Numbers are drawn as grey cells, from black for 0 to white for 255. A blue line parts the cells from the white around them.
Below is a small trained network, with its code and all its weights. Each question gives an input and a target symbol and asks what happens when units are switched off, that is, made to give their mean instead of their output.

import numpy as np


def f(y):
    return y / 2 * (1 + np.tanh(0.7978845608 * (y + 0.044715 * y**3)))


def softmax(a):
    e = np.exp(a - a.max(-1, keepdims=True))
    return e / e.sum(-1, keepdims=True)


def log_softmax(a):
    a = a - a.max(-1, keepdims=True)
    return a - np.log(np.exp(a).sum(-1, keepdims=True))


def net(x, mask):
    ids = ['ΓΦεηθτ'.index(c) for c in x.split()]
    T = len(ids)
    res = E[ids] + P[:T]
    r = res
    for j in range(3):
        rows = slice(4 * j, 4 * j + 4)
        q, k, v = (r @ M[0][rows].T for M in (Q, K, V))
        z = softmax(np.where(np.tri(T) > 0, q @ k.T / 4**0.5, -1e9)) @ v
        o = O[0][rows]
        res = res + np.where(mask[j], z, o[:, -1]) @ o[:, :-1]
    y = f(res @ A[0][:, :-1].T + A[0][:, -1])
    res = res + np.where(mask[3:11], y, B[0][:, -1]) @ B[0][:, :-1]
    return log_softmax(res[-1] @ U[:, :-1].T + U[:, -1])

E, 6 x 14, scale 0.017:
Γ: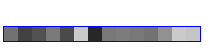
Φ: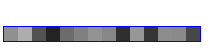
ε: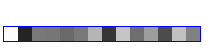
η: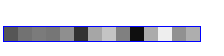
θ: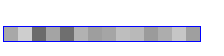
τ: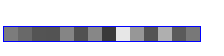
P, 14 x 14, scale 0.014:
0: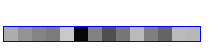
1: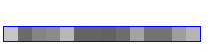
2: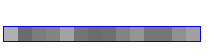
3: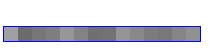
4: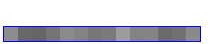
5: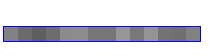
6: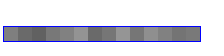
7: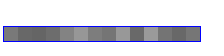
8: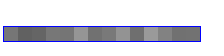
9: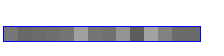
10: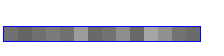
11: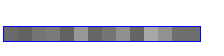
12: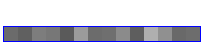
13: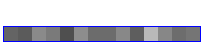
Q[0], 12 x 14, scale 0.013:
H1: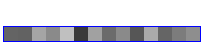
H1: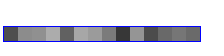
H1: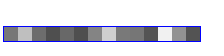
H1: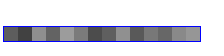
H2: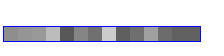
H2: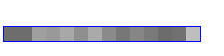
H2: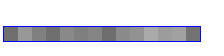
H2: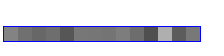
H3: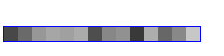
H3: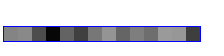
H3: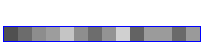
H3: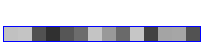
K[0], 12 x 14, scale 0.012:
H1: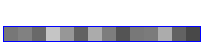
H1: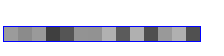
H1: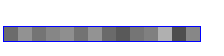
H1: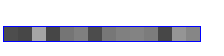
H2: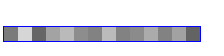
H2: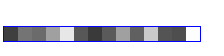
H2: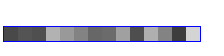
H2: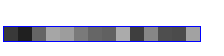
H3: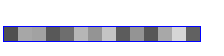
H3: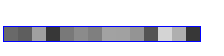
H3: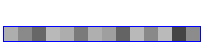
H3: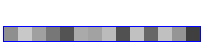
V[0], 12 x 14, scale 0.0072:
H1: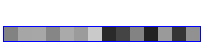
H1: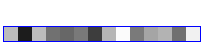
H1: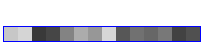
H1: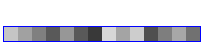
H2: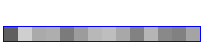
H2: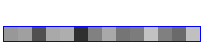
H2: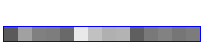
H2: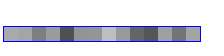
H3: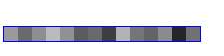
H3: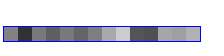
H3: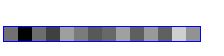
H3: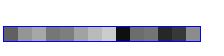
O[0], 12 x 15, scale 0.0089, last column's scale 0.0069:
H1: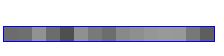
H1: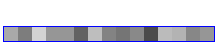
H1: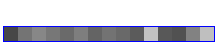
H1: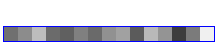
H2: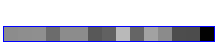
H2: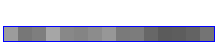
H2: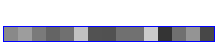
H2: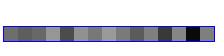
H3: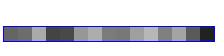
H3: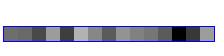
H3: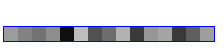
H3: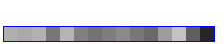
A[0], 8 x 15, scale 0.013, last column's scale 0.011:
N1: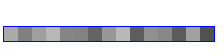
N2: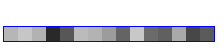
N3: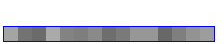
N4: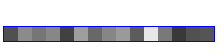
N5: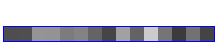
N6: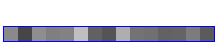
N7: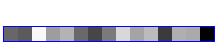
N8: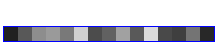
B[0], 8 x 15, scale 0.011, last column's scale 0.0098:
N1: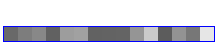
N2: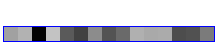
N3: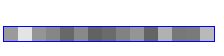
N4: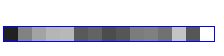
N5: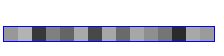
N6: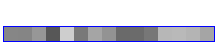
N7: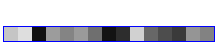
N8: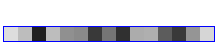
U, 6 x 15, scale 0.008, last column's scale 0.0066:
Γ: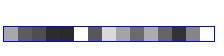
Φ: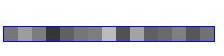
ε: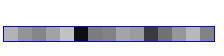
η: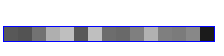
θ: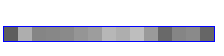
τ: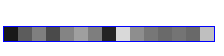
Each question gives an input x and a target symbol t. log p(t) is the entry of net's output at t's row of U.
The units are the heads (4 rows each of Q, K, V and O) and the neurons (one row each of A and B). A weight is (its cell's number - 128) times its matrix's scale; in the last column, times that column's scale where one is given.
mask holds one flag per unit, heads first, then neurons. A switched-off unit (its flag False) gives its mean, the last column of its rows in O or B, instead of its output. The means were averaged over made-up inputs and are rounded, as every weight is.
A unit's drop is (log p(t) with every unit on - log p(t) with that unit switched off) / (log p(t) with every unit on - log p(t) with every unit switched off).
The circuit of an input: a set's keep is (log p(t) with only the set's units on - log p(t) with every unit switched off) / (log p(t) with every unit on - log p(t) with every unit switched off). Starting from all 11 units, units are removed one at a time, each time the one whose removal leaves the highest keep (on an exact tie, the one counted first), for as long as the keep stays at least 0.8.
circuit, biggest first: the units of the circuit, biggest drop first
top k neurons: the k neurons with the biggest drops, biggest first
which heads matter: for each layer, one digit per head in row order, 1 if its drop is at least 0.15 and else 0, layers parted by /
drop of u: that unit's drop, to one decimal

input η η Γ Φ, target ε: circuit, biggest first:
[H3]
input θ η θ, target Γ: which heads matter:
110
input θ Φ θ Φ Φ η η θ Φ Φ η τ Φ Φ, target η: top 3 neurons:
[N4 N8 N3]
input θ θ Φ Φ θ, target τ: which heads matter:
110
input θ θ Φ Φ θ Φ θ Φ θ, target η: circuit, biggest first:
[N4 H2]
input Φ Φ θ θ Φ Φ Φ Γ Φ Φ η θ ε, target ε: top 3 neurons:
[N6 N3 N5]
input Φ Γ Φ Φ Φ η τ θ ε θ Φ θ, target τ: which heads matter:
111
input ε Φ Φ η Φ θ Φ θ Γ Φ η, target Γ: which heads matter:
111
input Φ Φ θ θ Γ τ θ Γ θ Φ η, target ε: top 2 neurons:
[N1 N4]
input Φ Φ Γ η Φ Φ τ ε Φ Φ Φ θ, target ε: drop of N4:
-0.1
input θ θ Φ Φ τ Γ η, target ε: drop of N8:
-0.1
